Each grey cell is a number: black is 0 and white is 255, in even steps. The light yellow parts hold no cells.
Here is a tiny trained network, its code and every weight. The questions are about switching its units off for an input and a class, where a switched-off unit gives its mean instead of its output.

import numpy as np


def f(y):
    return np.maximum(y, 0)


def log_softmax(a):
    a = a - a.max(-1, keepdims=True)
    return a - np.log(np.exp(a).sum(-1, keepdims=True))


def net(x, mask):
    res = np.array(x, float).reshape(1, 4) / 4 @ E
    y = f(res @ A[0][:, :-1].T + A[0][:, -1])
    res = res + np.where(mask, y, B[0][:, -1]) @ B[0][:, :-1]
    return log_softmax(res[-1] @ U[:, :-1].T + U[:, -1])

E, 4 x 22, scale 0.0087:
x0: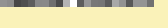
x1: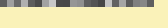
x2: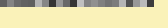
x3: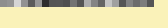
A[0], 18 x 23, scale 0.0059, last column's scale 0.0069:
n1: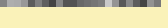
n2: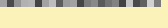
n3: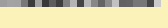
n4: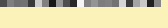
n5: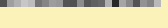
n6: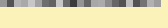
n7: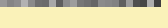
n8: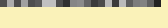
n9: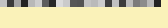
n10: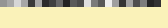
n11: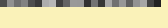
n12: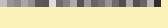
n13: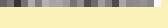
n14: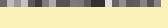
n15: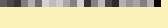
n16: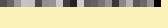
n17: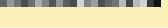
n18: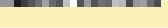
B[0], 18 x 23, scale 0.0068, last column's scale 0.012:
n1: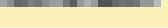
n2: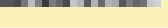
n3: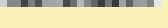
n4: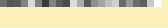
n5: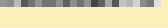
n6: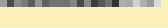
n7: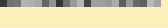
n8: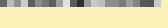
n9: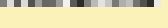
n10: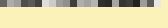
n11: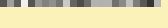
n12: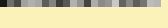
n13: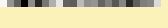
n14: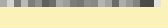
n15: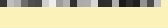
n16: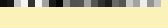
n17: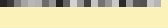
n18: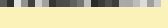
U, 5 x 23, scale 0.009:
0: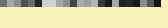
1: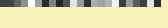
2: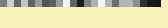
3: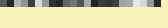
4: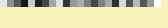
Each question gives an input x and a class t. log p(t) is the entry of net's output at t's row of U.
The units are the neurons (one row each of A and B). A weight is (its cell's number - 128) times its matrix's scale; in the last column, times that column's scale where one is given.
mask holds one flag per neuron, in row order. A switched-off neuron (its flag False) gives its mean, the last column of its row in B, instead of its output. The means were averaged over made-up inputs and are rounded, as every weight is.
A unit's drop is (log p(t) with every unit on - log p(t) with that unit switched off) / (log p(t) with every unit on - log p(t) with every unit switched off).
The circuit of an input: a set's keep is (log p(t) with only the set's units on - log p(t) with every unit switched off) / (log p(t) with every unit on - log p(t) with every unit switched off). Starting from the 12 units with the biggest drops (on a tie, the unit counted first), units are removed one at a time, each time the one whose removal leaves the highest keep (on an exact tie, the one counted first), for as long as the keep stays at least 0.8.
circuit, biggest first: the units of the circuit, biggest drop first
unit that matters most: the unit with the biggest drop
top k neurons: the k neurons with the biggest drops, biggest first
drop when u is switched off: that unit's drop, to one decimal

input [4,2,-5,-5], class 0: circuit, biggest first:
(n15)
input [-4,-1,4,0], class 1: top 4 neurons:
(n4 n18 n3 n17)
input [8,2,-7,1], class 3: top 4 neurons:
(n18 n4 n3 n17)
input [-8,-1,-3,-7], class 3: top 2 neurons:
(n16 n6)
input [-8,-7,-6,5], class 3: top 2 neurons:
(n6 n16)
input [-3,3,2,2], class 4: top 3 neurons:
(n9 n18 n15)
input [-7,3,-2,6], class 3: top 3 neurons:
(n16 n5 n6)
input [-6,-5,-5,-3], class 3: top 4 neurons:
(n6 n4 n16 n14)
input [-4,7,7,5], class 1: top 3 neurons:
(n4 n17 n9)
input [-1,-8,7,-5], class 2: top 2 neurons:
(n9 n2)
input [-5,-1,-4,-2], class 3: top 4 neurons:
(n4 n16 n6 n17)
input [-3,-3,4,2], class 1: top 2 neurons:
(n4 n13)
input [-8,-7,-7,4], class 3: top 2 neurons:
(n6 n4)
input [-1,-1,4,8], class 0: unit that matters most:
n10
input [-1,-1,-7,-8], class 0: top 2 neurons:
(n15 n4)
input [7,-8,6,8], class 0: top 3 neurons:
(n10 n3 n14)
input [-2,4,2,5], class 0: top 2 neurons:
(n10 n9)
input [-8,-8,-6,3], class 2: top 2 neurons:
(n9 n18)
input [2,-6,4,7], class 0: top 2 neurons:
(n10 n3)
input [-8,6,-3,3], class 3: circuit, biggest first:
(n16)
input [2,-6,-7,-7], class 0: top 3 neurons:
(n15 n4 n13)
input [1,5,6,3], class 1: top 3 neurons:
(n4 n17 n9)
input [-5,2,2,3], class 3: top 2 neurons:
(n16 n15)
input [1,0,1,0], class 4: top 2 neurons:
(n10 n16)
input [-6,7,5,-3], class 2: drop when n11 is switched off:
0.1
